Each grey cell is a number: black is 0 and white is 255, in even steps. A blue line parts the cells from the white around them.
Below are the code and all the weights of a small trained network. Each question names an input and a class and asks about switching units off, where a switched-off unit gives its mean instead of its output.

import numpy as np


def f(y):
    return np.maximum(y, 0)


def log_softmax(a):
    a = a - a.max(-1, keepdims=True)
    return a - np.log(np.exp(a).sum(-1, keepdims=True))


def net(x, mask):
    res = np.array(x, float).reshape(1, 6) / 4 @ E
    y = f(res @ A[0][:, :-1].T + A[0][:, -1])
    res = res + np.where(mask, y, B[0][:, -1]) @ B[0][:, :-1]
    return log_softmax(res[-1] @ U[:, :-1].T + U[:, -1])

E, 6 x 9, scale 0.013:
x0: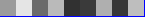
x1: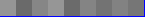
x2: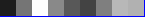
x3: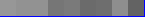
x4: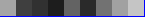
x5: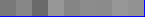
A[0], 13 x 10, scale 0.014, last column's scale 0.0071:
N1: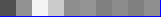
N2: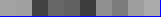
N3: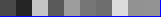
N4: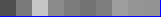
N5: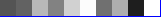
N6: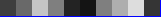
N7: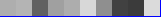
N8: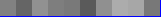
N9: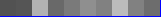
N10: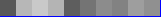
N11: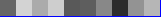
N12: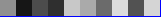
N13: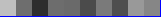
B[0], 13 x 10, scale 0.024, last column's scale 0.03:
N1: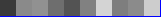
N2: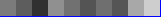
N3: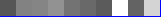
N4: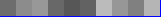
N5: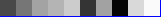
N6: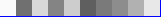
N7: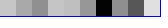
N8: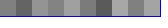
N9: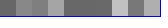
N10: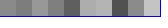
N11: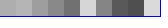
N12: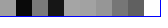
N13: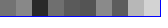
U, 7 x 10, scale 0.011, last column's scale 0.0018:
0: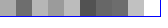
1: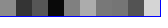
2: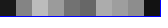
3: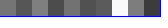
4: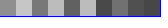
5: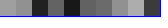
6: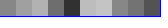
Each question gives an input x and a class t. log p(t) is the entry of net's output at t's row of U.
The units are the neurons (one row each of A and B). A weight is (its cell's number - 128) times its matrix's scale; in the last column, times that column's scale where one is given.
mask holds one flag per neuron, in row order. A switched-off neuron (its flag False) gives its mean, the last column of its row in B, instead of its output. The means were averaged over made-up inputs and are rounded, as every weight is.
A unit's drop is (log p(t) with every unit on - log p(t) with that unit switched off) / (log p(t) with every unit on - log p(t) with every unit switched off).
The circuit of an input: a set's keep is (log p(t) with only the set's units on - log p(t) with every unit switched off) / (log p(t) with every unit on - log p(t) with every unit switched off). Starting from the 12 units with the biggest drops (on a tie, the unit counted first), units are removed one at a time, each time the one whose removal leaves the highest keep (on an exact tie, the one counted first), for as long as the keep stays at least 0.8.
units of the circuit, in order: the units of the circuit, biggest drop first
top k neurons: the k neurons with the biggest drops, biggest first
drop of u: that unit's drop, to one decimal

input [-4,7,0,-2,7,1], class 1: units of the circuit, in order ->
(N12)
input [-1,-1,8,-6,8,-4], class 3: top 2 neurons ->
(N3 N5)
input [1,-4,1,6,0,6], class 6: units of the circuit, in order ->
(N5 N12 N7)
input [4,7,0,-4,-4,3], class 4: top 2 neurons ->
(N12 N7)
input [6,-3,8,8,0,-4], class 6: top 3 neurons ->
(N11 N5 N10)
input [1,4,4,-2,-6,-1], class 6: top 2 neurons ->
(N11 N10)
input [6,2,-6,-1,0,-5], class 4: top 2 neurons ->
(N7 N11)
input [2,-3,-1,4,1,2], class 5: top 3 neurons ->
(N12 N5 N6)
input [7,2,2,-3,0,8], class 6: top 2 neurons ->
(N5 N11)
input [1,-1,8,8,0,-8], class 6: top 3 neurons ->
(N5 N1 N10)
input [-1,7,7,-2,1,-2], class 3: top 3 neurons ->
(N3 N5 N6)
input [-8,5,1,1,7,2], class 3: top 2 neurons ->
(N3 N9)
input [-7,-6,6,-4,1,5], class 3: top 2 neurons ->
(N3 N12)
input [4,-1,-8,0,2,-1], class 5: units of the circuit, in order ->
(N13)
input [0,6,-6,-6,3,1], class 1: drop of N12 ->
0.2
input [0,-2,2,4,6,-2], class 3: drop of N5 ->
0.9
